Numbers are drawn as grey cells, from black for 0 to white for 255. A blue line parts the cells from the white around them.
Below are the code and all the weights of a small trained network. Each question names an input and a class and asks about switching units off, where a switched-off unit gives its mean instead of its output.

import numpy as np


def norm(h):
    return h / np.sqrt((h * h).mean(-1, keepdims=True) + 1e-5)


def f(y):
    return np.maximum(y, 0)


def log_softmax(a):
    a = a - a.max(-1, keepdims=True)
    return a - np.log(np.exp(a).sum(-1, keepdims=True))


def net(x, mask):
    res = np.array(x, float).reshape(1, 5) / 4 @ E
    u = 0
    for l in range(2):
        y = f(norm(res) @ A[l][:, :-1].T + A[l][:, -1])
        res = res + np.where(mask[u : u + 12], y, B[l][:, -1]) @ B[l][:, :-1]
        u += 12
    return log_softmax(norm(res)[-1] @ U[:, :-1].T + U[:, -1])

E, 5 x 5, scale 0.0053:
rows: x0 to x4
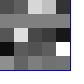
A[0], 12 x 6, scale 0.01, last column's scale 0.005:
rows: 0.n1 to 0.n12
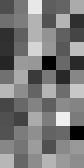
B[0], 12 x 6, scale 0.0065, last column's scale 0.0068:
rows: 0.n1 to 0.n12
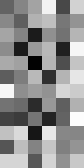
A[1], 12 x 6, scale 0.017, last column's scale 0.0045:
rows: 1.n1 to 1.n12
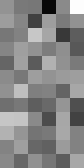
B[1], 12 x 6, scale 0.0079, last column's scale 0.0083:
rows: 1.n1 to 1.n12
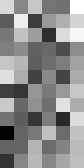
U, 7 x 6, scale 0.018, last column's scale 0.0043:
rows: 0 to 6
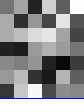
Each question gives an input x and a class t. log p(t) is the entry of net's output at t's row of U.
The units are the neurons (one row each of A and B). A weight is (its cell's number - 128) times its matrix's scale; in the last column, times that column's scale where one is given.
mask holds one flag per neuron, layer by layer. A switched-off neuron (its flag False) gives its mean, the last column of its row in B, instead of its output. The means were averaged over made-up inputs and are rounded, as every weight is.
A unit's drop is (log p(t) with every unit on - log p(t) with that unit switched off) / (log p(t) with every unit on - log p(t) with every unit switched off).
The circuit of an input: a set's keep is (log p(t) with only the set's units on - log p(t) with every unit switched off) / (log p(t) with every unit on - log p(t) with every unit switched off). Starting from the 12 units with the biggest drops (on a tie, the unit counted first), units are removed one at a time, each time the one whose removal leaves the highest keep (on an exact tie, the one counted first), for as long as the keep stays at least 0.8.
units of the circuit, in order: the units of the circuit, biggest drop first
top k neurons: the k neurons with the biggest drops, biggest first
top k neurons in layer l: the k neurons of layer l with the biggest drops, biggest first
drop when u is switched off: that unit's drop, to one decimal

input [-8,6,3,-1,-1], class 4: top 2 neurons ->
[1.n9; 1.n1]
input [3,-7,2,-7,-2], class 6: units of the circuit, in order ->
[1.n3]
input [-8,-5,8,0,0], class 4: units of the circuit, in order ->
[1.n1; 1.n3]
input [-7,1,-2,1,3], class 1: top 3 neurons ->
[0.n5; 1.n1; 0.n1]
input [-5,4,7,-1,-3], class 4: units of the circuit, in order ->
[0.n6; 1.n1; 1.n3]
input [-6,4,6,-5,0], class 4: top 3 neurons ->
[1.n9; 0.n6; 1.n1]
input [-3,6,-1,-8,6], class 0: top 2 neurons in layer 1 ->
[1.n9; 1.n10]
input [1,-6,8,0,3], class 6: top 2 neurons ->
[0.n6; 1.n9]
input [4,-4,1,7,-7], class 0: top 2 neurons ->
[0.n5; 0.n3]
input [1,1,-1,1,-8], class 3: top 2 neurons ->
[0.n9; 1.n1]
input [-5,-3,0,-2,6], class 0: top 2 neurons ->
[0.n9; 1.n10]
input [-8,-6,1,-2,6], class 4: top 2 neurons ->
[1.n9; 1.n1]
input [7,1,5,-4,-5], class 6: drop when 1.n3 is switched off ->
0.2
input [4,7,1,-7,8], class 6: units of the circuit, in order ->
[1.n3]
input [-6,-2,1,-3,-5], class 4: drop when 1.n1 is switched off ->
0.2
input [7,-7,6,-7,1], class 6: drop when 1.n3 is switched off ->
0.1
